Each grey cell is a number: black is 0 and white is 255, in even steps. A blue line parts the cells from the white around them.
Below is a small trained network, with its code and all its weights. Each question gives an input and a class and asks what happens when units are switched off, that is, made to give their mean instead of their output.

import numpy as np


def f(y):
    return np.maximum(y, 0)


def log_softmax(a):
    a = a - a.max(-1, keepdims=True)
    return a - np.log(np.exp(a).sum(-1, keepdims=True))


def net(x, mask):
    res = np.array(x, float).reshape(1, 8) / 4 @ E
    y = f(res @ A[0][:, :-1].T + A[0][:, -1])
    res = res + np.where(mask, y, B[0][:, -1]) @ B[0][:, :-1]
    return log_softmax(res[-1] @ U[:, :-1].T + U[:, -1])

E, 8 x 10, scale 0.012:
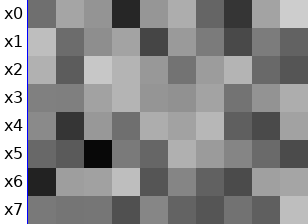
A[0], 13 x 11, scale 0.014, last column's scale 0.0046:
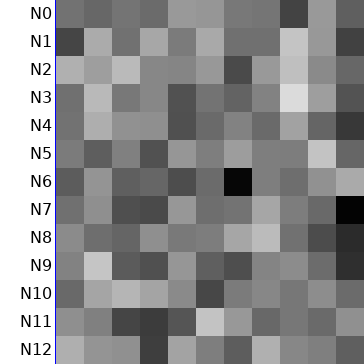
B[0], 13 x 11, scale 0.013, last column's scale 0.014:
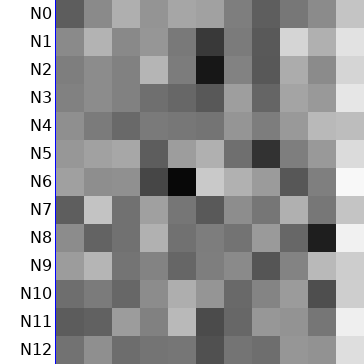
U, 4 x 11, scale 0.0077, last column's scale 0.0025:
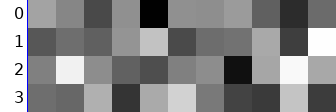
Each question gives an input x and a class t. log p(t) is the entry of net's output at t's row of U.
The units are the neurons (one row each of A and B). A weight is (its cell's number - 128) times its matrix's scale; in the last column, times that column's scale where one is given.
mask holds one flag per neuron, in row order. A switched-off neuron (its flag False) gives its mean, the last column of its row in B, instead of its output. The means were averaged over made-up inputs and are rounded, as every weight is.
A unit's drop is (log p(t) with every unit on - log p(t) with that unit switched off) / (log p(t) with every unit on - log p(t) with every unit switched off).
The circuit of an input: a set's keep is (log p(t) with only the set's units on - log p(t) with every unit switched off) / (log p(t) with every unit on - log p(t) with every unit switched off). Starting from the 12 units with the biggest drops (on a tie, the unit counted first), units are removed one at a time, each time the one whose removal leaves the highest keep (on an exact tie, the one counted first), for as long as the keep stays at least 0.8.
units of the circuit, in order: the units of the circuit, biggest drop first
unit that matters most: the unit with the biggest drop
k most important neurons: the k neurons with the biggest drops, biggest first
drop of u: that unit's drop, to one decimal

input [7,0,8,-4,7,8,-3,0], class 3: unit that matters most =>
N5
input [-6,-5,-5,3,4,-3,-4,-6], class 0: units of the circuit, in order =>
(N1 N8)
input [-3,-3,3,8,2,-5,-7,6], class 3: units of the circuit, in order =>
(N1 N7)
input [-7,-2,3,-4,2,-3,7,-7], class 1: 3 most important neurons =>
(N6 N10 N9)
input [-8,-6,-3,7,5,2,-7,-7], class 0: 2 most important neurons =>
(N8 N11)
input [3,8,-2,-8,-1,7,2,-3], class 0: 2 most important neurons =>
(N6 N5)
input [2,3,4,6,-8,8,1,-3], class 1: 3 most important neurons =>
(N6 N9 N5)
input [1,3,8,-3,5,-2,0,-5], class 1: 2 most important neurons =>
(N6 N9)
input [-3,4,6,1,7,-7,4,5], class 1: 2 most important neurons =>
(N10 N6)
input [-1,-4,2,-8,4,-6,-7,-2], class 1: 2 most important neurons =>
(N6 N1)
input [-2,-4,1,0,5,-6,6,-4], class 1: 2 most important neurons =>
(N10 N6)
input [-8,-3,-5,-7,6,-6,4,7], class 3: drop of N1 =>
0.2
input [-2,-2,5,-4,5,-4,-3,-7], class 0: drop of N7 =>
0.1
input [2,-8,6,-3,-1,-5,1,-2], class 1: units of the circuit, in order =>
(N10)
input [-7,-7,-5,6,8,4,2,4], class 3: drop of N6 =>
0.0
